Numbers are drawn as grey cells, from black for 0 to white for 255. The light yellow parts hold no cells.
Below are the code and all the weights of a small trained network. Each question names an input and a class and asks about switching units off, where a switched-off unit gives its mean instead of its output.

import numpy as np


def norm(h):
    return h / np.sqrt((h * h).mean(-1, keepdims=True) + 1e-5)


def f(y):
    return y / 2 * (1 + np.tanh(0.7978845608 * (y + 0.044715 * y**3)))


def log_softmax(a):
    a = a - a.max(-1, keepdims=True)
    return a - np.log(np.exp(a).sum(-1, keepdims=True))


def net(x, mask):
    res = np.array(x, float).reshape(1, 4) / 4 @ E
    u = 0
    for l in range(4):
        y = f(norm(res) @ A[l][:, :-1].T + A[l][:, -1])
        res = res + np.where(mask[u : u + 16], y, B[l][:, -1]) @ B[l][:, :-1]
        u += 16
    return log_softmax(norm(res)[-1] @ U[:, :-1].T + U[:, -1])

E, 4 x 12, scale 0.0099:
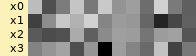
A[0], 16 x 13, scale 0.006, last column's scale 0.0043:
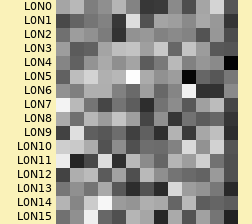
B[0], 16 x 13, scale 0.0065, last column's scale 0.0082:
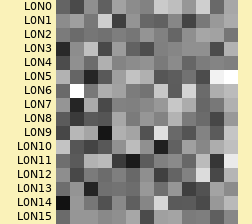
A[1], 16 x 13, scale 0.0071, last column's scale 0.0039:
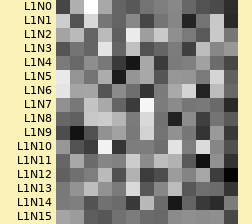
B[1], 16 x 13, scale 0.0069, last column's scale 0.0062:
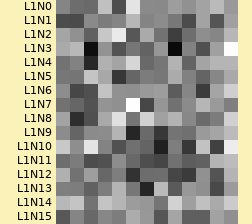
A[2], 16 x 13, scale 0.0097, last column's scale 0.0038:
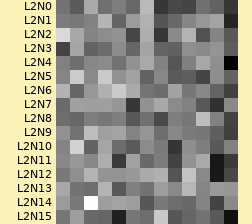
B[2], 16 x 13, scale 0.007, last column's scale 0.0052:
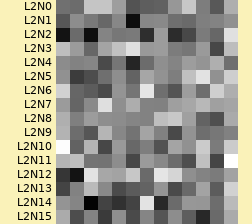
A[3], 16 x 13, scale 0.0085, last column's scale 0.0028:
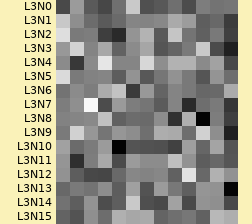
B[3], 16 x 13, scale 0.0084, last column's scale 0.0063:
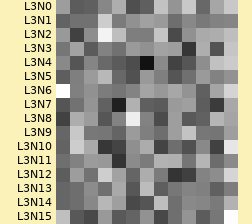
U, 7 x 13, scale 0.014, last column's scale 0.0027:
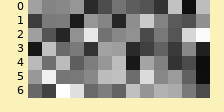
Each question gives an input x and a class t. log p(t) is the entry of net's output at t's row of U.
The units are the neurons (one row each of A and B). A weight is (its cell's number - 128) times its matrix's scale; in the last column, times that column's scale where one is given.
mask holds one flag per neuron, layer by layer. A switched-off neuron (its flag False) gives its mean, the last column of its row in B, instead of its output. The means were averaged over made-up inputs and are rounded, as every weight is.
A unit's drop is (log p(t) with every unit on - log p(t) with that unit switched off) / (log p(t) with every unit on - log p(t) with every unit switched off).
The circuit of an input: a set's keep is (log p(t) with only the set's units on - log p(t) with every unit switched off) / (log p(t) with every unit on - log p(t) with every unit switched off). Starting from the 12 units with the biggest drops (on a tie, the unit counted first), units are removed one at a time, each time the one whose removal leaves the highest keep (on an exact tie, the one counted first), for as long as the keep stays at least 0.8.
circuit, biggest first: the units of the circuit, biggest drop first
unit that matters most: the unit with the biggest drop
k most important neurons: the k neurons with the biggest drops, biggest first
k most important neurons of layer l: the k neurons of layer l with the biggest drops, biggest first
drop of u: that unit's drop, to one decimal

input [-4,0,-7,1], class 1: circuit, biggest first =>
[L0N9; L3N7]
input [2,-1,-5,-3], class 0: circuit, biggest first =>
[L0N11]
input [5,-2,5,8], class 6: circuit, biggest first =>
[L0N5; L2N12]
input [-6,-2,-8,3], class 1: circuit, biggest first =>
[L0N9; L3N7]
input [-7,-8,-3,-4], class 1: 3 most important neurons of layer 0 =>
[L0N9; L0N5; L0N0]
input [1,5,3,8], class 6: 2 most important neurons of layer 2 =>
[L2N12; L2N7]
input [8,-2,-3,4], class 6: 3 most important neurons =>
[L0N5; L2N12; L0N3]
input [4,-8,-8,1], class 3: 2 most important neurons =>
[L1N6; L2N2]
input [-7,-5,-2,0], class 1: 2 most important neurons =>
[L0N9; L0N5]
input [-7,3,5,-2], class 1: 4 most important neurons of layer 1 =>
[L1N6; L1N8; L1N4; L1N2]
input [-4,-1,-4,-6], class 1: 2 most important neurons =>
[L0N9; L0N0]
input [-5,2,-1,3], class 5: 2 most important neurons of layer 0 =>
[L0N12; L0N5]
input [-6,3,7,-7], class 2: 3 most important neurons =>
[L0N5; L0N11; L0N12]
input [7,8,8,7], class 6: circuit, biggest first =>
[L2N12]
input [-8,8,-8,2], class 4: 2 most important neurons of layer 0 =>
[L0N12; L0N14]
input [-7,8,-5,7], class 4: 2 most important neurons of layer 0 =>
[L0N9; L0N6]
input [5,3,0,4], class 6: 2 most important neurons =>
[L0N5; L2N12]
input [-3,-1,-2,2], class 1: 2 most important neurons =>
[L0N9; L0N5]
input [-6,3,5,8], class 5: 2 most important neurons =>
[L0N5; L1N6]
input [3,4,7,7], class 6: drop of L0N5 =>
0.2
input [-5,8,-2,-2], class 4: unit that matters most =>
L3N7
